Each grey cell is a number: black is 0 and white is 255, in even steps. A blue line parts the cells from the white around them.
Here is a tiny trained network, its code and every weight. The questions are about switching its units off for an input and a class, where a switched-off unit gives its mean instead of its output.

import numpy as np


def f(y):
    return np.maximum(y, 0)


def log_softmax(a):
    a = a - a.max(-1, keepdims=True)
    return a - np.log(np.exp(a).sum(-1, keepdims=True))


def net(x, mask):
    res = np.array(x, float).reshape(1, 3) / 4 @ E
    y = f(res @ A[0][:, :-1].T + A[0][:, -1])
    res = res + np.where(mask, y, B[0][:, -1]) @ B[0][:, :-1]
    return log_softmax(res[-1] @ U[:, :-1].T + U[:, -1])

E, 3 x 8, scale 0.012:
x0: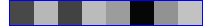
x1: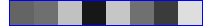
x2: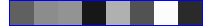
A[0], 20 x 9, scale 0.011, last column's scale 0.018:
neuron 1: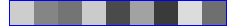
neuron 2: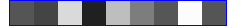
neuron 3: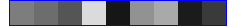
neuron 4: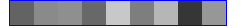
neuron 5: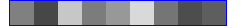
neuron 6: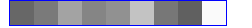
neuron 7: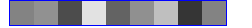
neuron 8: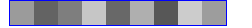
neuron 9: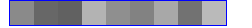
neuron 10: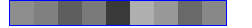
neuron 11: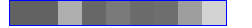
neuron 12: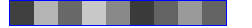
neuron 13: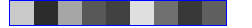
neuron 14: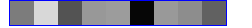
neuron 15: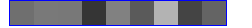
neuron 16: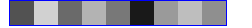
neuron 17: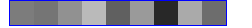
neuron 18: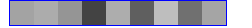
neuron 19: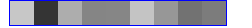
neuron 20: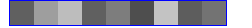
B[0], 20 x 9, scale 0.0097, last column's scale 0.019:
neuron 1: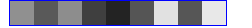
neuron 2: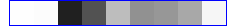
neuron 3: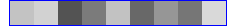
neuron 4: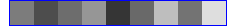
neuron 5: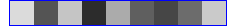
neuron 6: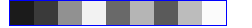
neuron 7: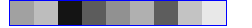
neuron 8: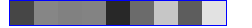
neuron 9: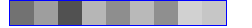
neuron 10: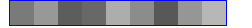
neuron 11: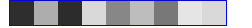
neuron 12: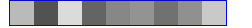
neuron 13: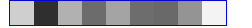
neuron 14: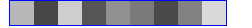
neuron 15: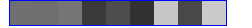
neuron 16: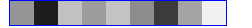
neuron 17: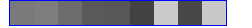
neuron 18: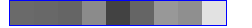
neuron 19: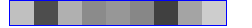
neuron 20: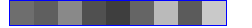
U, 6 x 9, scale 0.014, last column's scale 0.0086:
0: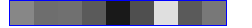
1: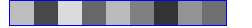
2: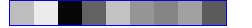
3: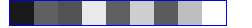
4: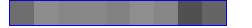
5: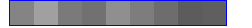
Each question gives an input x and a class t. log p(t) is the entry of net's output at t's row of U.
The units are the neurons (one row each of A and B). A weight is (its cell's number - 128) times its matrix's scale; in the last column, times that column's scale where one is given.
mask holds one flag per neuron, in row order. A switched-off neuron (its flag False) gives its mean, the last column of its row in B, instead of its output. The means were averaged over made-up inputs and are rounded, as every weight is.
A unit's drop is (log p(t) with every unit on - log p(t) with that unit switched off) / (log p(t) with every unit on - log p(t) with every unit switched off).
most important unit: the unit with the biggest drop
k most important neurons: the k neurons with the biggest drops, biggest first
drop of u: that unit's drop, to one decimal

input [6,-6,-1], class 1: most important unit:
neuron 16
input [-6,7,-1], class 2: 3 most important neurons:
neuron 2; neuron 16; neuron 11
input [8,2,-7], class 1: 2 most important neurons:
neuron 16; neuron 12
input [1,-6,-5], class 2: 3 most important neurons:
neuron 7; neuron 3; neuron 4
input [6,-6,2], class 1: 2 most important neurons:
neuron 16; neuron 14
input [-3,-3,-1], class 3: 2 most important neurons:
neuron 2; neuron 14
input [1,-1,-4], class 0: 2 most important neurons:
neuron 1; neuron 17
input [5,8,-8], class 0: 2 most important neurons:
neuron 1; neuron 8
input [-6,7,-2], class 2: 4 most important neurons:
neuron 2; neuron 16; neuron 11; neuron 14
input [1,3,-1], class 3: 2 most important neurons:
neuron 3; neuron 7
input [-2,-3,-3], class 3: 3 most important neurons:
neuron 2; neuron 15; neuron 20
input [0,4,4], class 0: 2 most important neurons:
neuron 7; neuron 3
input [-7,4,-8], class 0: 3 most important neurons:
neuron 1; neuron 8; neuron 17
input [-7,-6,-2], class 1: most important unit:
neuron 13
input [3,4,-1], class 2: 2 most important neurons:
neuron 2; neuron 6
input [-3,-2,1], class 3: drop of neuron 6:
0.1
